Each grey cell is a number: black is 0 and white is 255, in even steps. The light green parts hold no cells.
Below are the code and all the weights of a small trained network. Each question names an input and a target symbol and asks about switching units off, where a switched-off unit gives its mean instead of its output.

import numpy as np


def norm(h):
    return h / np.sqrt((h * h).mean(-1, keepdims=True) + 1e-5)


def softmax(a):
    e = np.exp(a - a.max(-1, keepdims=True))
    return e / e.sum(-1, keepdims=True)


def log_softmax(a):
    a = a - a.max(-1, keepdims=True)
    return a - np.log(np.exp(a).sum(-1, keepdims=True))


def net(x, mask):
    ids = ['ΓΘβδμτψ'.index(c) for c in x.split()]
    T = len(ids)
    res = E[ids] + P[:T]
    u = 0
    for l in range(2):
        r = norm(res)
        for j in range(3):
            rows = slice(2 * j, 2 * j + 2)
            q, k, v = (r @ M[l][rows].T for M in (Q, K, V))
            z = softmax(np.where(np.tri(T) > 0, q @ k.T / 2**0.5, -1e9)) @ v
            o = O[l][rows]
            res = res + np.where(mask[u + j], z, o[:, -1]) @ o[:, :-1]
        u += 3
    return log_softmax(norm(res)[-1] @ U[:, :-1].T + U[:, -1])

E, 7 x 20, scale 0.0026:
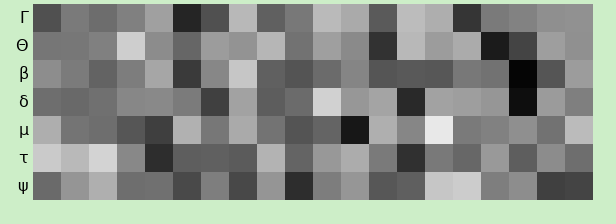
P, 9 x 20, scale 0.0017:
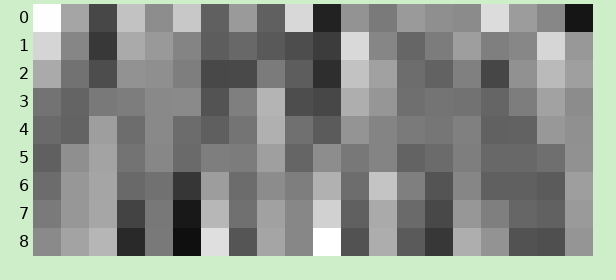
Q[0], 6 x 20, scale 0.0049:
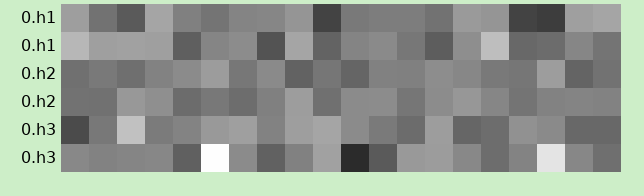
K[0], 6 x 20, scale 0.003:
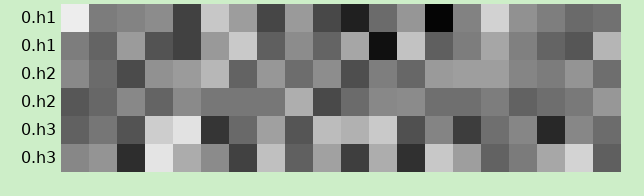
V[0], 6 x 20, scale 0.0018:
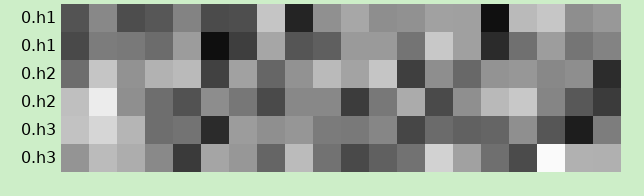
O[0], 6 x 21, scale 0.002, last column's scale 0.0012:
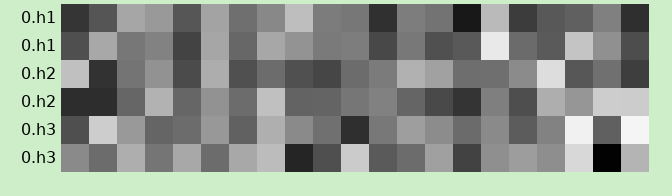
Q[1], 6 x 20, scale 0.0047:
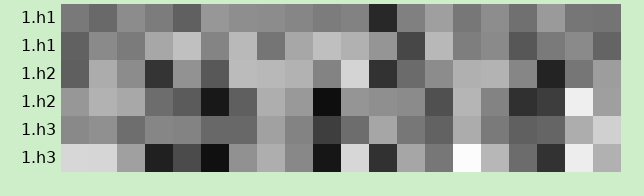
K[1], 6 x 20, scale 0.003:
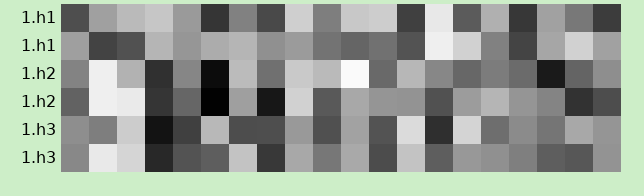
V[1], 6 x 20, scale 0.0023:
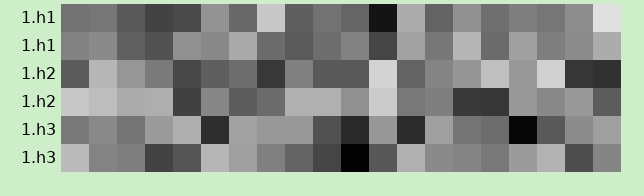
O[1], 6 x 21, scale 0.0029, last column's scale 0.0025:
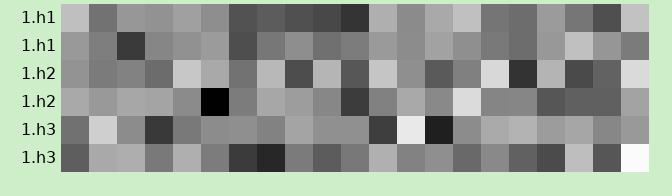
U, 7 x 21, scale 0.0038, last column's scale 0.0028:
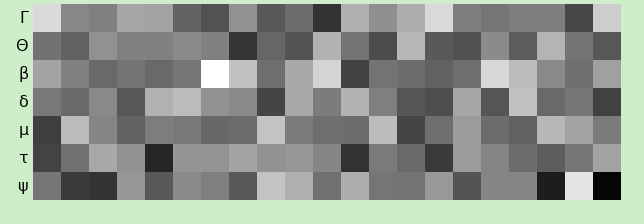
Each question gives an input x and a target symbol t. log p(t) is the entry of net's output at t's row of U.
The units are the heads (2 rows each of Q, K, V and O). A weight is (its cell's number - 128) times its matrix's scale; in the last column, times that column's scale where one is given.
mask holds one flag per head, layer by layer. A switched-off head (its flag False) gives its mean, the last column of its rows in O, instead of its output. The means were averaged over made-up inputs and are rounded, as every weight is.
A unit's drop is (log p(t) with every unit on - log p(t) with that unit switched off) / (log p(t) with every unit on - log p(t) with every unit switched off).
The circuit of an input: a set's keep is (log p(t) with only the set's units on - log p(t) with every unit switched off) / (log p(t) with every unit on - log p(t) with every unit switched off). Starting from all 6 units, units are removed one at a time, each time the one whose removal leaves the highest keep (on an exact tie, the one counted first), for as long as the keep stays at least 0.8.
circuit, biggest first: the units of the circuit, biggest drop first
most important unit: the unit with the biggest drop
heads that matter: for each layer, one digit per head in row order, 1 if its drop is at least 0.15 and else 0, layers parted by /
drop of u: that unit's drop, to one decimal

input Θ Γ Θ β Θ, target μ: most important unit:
0.h3
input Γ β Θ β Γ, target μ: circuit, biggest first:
[0.h3 1.h3]
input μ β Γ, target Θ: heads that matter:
101 / 010
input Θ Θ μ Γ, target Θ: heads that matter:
001 / 011
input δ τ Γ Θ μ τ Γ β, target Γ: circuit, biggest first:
[1.h2 1.h1]
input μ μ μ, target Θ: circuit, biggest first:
[1.h2 0.h3]
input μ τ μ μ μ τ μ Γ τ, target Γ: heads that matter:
000 / 110
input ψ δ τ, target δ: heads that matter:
010 / 010
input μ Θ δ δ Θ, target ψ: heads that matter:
001 / 001
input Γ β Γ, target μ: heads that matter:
100 / 001
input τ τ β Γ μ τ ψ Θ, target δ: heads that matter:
000 / 010
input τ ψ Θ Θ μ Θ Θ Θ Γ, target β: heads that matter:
010 / 001
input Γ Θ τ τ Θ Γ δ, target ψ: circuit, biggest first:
[1.h3 0.h3]
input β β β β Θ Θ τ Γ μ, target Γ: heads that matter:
000 / 011
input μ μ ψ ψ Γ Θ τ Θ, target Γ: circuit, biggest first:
[1.h2]
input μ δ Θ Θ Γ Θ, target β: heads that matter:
010 / 001
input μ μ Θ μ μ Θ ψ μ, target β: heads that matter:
011 / 101
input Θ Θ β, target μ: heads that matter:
000 / 001
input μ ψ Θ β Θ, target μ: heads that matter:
010 / 001
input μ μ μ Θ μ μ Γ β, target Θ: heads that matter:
001 / 110
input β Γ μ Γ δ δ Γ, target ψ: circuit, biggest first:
[0.h3]
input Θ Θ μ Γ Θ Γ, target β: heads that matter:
111 / 001
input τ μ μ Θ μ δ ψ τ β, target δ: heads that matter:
011 / 010
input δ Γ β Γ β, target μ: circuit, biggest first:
[1.h3 0.h3 0.h2]
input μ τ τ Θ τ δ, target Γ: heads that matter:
100 / 010
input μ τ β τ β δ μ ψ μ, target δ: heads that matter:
000 / 010
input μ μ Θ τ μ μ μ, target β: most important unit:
0.h2
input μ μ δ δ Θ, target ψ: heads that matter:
001 / 011
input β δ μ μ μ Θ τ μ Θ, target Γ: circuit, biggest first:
[1.h1 1.h2]
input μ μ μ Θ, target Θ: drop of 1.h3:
-0.1
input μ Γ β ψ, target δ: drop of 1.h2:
1.0
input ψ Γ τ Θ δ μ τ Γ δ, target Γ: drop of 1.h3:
0.2
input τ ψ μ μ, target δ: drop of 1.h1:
0.1
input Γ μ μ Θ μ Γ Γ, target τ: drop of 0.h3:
0.2
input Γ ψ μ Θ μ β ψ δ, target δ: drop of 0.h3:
-0.1
